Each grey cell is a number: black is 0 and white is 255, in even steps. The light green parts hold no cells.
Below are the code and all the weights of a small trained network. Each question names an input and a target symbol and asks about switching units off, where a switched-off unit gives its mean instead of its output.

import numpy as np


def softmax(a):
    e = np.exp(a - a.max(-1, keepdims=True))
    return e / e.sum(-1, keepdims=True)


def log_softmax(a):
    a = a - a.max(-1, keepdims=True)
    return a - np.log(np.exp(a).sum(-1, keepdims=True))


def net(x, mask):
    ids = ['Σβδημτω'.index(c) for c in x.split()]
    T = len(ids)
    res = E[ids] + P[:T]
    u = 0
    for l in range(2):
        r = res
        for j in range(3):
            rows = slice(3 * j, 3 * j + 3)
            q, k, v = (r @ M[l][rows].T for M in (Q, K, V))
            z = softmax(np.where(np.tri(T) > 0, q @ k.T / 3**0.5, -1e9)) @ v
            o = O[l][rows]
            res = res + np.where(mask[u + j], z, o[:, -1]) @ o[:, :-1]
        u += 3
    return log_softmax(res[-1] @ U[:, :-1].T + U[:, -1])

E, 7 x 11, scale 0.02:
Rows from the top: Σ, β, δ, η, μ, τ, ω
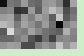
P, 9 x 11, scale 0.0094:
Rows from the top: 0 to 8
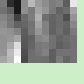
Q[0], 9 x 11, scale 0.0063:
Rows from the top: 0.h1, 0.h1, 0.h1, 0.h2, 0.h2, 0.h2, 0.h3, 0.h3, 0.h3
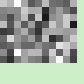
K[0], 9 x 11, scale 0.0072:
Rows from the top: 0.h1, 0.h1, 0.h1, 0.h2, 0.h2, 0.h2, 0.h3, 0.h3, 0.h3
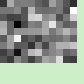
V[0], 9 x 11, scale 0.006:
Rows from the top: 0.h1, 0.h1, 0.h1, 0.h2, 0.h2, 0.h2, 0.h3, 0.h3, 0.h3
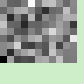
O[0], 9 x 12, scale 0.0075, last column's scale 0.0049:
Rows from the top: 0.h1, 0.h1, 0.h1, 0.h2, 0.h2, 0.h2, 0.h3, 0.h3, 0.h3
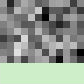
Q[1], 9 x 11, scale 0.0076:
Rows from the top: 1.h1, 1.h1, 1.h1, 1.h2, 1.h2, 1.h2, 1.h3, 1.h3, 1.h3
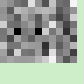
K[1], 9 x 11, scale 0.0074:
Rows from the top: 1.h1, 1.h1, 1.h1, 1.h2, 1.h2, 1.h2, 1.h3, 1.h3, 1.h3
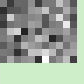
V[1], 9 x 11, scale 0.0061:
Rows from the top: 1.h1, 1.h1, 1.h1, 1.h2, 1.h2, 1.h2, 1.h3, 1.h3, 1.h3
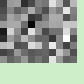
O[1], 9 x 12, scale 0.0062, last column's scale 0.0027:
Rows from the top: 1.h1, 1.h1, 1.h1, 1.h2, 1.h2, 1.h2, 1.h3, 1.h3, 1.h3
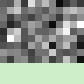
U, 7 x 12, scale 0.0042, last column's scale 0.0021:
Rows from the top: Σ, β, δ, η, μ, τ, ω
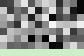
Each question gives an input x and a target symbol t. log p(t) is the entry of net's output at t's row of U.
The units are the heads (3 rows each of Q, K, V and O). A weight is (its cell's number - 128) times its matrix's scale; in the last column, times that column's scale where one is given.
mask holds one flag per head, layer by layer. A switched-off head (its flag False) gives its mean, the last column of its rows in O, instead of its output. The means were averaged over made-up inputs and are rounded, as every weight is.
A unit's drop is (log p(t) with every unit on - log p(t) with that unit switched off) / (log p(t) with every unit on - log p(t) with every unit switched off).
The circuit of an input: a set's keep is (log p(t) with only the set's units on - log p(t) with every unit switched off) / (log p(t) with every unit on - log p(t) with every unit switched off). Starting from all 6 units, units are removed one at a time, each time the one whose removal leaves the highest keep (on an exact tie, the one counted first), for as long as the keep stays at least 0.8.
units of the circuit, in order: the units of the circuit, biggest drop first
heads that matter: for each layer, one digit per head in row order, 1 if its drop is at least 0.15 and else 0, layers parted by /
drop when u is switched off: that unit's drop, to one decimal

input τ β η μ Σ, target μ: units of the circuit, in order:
[1.h2]
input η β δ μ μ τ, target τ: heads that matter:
100 / 001
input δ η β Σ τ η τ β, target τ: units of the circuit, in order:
[1.h3; 0.h1]
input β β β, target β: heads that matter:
100 / 010
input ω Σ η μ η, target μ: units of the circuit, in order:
[1.h2; 0.h2]
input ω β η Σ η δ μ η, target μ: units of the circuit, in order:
[1.h2; 0.h3]
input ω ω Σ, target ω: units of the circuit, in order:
[1.h2; 0.h3]
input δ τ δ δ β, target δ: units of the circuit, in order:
[0.h2; 0.h3]
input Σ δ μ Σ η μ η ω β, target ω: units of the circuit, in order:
[1.h2; 0.h1]
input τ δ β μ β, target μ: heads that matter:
000 / 010
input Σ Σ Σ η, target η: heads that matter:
011 / 000
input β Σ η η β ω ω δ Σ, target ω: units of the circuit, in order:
[1.h2; 1.h1]
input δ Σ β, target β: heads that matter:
101 / 010
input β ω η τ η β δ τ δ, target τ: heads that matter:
000 / 001
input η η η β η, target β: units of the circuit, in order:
[1.h1; 0.h1]
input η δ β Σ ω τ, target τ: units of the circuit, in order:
[1.h3]
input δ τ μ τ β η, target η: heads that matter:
001 / 000
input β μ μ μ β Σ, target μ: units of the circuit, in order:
[1.h2; 0.h2]
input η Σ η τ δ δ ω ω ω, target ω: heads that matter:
000 / 010
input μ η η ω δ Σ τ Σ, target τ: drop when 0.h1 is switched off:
0.1
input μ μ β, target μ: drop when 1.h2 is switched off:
0.6
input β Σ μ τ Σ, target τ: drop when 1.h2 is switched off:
0.1
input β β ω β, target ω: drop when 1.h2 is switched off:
0.2
